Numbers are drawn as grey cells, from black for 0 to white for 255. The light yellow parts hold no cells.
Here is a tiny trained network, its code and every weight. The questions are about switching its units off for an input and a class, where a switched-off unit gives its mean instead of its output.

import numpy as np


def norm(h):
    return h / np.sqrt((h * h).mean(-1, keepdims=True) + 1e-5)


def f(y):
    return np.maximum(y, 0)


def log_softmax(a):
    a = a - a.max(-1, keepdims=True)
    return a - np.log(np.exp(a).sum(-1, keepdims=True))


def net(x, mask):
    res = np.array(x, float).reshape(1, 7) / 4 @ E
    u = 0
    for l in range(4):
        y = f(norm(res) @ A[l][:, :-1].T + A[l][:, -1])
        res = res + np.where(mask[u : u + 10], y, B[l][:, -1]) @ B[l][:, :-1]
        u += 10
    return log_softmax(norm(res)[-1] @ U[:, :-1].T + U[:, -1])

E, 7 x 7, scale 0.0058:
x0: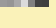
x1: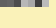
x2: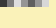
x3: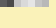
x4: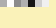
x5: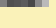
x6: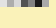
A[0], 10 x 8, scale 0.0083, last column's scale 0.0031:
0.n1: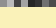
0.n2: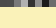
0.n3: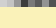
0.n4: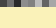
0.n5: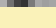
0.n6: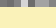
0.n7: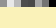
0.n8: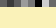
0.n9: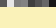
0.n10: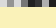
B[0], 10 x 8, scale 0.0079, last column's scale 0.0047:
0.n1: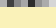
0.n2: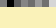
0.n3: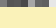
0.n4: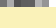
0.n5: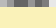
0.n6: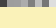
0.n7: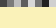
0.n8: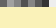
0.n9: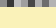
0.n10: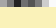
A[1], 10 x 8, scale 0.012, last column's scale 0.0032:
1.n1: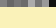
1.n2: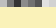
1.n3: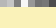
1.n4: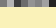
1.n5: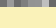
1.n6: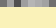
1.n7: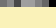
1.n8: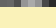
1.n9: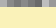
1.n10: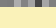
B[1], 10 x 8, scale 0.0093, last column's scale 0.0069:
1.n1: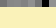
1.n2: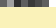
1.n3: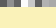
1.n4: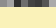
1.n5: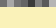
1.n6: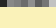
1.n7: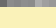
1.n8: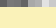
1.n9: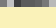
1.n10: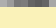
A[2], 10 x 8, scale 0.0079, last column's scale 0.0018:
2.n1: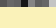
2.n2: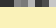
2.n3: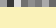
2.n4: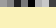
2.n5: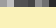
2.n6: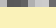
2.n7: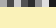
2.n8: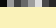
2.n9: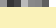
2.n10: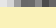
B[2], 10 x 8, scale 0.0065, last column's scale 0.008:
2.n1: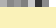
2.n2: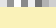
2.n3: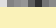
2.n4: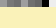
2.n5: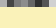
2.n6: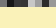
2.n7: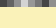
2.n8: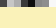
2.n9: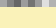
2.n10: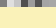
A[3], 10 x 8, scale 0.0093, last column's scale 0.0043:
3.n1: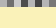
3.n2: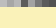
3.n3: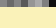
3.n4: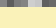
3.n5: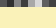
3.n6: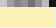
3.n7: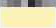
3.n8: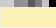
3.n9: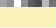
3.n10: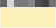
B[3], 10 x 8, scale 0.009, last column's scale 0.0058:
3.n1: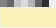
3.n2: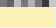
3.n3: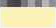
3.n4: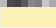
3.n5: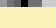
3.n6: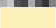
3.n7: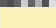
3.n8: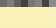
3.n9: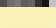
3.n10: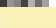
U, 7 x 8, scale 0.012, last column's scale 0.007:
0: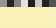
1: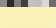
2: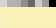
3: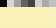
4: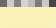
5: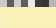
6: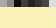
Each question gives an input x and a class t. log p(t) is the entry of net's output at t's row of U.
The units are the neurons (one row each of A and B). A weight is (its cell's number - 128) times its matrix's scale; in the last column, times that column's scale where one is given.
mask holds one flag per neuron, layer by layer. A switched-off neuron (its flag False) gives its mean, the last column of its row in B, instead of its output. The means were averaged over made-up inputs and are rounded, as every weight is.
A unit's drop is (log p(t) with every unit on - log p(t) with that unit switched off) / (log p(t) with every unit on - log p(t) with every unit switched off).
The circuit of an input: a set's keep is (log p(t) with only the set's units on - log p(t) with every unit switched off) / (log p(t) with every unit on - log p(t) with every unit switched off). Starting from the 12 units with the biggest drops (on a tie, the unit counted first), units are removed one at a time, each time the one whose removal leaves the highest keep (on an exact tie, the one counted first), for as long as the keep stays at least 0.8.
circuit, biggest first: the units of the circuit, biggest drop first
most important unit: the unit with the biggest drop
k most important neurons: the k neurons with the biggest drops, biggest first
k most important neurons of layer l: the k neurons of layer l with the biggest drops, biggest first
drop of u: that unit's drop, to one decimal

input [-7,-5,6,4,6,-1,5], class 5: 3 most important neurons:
0.n7, 0.n4, 1.n2
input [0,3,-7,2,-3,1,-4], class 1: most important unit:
0.n10
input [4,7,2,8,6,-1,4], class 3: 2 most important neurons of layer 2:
2.n1, 2.n2
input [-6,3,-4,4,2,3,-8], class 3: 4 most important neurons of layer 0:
0.n10, 0.n6, 0.n1, 0.n3
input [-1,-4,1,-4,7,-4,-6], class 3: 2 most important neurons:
0.n7, 0.n10
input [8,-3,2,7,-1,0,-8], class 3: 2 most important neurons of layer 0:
0.n6, 0.n4
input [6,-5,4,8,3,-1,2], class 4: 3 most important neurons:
1.n3, 2.n8, 0.n4
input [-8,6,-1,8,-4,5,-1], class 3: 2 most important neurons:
2.n8, 0.n4
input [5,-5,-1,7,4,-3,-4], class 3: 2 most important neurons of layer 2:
2.n8, 2.n1
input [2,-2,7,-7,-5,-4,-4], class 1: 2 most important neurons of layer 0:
0.n2, 0.n8
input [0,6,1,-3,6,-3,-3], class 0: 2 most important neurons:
0.n1, 0.n9
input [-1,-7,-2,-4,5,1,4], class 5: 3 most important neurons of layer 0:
0.n7, 0.n9, 0.n3
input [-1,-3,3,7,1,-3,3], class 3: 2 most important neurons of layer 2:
2.n1, 2.n2
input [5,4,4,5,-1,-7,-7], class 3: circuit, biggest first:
2.n8
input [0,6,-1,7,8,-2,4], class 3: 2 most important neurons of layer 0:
0.n6, 0.n5
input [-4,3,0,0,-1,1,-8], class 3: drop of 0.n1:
0.1
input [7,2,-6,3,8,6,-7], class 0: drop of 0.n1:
0.3
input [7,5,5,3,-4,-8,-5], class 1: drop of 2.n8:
-0.1
